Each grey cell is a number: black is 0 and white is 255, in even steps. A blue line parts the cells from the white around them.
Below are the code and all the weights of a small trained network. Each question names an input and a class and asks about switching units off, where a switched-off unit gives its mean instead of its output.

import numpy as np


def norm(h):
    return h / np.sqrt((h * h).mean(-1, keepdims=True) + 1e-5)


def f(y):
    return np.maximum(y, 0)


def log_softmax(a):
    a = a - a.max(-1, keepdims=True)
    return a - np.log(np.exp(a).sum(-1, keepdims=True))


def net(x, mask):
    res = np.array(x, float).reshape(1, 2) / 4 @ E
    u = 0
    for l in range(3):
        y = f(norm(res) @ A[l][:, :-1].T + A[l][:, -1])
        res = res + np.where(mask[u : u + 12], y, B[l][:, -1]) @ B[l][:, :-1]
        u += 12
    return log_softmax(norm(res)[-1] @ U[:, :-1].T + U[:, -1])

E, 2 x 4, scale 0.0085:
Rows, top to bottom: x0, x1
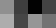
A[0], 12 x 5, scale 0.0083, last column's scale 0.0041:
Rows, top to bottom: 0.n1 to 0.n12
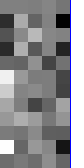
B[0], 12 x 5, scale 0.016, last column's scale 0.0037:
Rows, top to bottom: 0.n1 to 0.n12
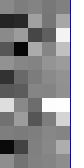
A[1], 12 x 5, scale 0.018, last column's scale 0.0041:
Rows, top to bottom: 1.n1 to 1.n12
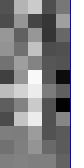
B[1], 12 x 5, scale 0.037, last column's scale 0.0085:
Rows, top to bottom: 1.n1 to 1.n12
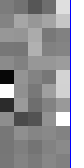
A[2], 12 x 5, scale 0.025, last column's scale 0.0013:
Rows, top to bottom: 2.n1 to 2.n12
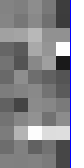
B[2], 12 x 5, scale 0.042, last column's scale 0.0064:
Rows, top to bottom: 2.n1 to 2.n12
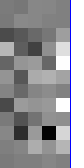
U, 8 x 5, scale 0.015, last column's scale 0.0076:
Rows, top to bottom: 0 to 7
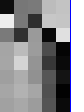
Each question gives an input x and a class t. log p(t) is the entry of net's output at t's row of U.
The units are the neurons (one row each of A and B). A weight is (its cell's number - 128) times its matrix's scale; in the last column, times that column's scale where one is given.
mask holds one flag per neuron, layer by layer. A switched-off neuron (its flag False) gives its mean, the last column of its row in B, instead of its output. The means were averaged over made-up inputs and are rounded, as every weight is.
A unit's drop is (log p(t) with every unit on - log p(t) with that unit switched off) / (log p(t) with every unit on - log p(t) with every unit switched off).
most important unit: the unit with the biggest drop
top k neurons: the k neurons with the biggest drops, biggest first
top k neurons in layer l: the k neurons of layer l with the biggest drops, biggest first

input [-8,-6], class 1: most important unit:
1.n7
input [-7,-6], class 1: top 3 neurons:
[1.n7, 0.n11, 0.n3]
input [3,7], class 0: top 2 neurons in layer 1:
[1.n2, 1.n7]
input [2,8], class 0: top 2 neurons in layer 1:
[1.n2, 1.n7]
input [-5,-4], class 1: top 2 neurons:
[0.n11, 1.n7]
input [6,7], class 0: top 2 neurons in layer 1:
[1.n7, 1.n2]
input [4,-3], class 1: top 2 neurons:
[1.n2, 0.n8]
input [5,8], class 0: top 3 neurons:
[1.n7, 1.n2, 2.n10]
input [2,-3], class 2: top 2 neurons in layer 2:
[2.n10, 2.n4]
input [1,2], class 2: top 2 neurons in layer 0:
[0.n8, 0.n3]
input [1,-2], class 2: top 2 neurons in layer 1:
[1.n1, 1.n9]
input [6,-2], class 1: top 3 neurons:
[1.n6, 1.n2, 2.n10]
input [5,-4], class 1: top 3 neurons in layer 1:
[1.n2, 1.n6, 1.n9]
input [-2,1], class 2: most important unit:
2.n10
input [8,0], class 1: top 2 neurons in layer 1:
[1.n6, 1.n9]
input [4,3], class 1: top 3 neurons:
[0.n8, 1.n2, 1.n6]
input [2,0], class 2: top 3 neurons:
[0.n8, 1.n1, 1.n9]
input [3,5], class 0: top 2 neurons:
[1.n2, 1.n7]
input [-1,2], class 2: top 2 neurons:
[1.n2, 2.n10]
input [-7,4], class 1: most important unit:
1.n7
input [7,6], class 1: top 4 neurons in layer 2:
[2.n10, 2.n8, 2.n3, 2.n11]
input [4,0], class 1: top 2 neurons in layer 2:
[2.n10, 2.n8]
